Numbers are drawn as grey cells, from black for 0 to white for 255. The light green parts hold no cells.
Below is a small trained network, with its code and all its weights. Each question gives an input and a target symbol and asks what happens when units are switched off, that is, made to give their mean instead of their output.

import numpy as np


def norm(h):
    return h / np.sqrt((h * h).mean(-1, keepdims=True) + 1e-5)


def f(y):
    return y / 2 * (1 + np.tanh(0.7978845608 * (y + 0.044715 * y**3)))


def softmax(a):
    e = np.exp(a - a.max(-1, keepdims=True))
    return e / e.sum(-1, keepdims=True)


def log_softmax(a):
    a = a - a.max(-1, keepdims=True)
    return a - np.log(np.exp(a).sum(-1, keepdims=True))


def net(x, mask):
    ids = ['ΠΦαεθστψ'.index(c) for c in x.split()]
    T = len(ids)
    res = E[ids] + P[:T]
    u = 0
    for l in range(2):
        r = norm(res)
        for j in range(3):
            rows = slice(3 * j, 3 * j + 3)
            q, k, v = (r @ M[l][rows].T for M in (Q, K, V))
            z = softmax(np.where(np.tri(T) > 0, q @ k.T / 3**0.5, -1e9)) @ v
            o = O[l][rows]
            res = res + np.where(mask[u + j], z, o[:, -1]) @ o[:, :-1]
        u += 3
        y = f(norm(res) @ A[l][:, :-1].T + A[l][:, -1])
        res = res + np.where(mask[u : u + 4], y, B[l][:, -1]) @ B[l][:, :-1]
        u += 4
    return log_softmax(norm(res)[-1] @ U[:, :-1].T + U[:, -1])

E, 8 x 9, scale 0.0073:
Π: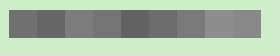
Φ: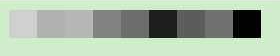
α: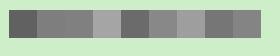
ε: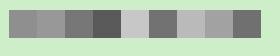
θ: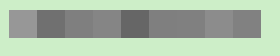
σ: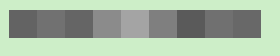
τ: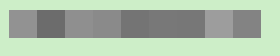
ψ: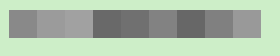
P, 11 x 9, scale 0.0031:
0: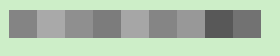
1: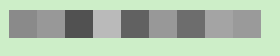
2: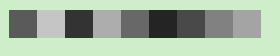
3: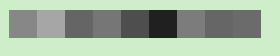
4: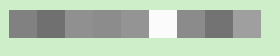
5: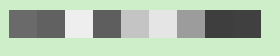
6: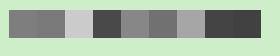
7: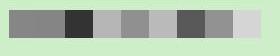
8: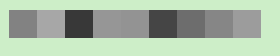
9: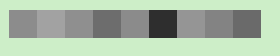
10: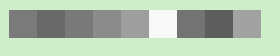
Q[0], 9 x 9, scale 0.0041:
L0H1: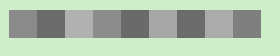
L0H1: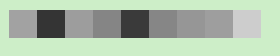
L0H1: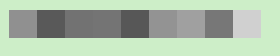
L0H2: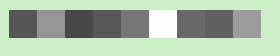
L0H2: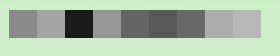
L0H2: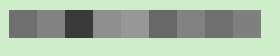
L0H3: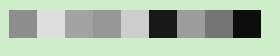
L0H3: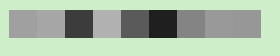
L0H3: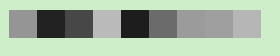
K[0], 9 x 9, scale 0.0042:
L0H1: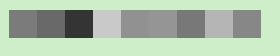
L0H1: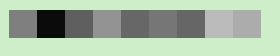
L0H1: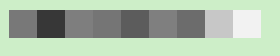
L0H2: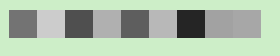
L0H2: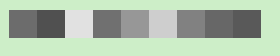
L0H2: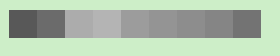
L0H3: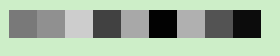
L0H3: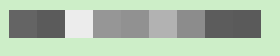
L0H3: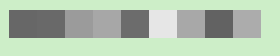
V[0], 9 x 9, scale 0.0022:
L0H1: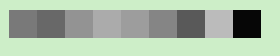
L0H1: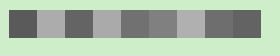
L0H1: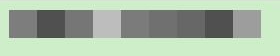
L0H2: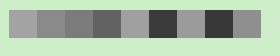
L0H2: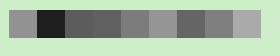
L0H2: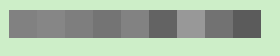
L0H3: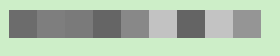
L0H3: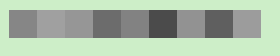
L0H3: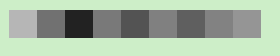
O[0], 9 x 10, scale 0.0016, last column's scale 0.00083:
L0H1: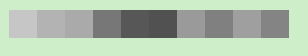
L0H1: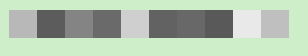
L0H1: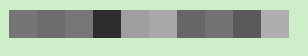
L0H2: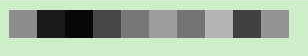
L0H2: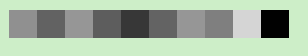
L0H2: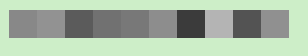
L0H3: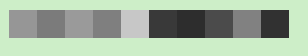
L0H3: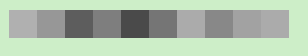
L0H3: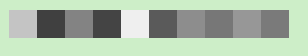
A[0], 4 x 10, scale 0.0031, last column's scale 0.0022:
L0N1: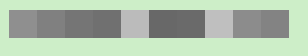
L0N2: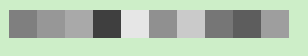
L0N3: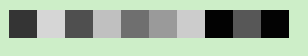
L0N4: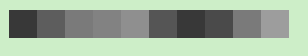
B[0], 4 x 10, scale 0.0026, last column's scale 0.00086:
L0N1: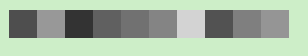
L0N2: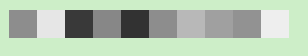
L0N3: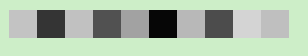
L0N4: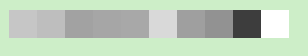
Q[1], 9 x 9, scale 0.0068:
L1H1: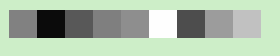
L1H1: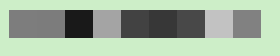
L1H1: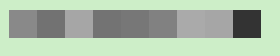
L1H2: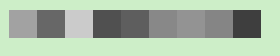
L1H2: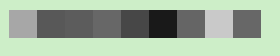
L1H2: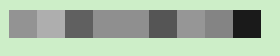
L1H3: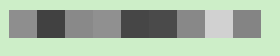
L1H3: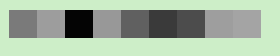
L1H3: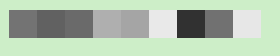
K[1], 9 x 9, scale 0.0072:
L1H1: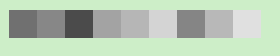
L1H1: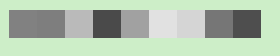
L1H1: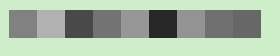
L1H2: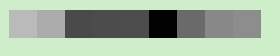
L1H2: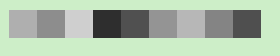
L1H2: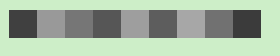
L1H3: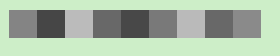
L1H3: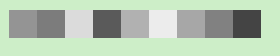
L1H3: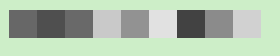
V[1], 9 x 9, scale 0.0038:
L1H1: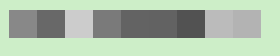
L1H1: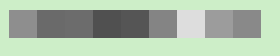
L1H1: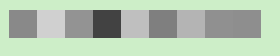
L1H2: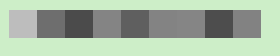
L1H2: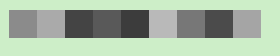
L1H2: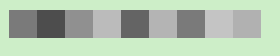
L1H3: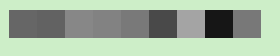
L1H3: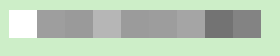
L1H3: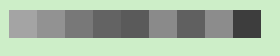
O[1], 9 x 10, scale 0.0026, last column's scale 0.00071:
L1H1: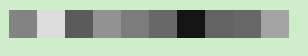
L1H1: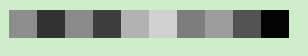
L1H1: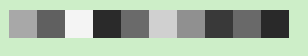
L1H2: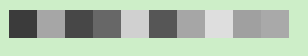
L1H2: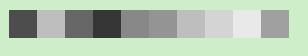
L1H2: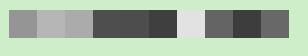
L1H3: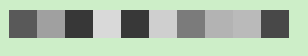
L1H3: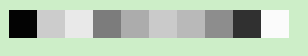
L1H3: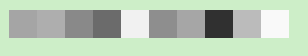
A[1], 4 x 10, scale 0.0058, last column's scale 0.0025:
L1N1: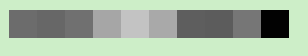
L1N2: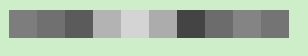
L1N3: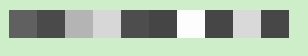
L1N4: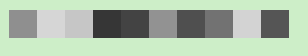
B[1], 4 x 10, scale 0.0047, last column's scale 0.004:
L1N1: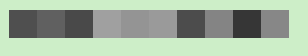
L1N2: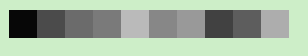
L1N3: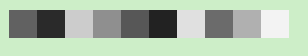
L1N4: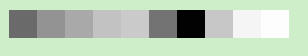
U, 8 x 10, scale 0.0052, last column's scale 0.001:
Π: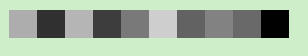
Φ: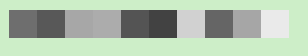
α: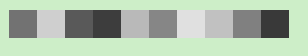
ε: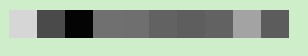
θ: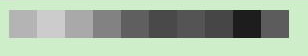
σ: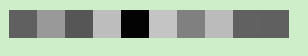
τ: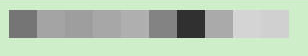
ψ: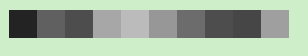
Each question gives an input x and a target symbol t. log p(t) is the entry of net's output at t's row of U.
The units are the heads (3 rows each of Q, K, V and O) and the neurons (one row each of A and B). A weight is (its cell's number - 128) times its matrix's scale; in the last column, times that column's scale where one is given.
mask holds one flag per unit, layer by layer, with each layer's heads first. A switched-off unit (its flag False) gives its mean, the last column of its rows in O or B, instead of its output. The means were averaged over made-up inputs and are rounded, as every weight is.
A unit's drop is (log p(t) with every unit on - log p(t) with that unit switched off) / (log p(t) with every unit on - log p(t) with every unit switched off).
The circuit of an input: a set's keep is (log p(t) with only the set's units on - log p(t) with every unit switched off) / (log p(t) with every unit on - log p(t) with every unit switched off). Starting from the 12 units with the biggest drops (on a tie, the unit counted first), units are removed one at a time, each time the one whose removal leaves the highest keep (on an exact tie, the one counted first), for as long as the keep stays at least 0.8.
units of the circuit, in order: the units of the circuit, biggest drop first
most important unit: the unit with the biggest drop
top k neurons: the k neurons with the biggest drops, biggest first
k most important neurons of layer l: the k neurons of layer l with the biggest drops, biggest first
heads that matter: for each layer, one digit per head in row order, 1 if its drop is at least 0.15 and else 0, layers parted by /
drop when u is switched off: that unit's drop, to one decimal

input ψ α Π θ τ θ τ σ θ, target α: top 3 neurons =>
L1N4; L0N2; L1N3
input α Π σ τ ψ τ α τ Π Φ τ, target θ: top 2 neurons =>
L1N4; L1N3
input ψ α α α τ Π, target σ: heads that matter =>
000 / 001
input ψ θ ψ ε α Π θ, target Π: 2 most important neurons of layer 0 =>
L0N3; L0N4
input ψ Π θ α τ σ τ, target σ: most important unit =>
L0N3
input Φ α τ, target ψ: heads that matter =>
000 / 010
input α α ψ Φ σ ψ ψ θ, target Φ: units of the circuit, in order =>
L1H1; L0N4; L1N4; L1N3
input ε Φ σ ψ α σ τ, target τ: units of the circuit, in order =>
L1H2; L1N3
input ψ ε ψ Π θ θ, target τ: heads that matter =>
000 / 110
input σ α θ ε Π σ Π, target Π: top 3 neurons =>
L1N4; L1N3; L0N4
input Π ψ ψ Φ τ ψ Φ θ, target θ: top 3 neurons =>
L1N4; L1N3; L0N2
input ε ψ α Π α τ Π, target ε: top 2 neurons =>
L1N4; L1N3
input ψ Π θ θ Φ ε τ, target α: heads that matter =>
000 / 111
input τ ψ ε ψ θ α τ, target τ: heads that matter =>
000 / 010
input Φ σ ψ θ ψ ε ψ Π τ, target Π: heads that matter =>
000 / 100
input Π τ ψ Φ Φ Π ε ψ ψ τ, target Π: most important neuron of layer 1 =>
L1N4
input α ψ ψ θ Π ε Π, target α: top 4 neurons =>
L1N4; L1N3; L0N4; L1N1
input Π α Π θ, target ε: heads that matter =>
000 / 001
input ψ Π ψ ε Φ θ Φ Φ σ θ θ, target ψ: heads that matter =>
000 / 100
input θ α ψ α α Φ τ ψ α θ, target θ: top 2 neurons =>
L1N4; L1N3
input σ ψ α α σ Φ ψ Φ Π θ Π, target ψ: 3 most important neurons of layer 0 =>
L0N4; L0N3; L0N2
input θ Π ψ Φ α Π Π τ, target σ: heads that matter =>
000 / 011
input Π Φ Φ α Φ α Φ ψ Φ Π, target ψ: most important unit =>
L1H2
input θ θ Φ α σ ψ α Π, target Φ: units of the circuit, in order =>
L1H1; L1N4; L1N3
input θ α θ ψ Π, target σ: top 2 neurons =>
L1N4; L1N3
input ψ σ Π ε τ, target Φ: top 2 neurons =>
L1N4; L0N4
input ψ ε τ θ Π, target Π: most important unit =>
L1N4
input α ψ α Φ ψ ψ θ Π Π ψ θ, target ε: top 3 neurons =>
L1N4; L1N3; L0N2
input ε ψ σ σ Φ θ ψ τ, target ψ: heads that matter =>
000 / 000
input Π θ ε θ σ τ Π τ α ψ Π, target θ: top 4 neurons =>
L1N4; L1N3; L0N2; L1N2
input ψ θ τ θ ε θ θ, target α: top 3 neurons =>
L1N4; L1N3; L0N3
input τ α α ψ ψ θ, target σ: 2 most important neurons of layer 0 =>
L0N3; L0N2
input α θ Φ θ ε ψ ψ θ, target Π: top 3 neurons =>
L1N4; L1N3; L0N4
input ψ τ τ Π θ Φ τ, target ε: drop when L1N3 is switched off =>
0.3
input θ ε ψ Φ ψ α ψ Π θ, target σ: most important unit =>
L0N3
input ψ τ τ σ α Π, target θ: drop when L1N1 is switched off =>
0.0
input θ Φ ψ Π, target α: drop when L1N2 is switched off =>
0.1
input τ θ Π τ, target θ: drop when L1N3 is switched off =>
0.2
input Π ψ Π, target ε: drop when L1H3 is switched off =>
0.6
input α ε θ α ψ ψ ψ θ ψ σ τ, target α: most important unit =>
L1H2
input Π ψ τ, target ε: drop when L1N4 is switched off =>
0.3
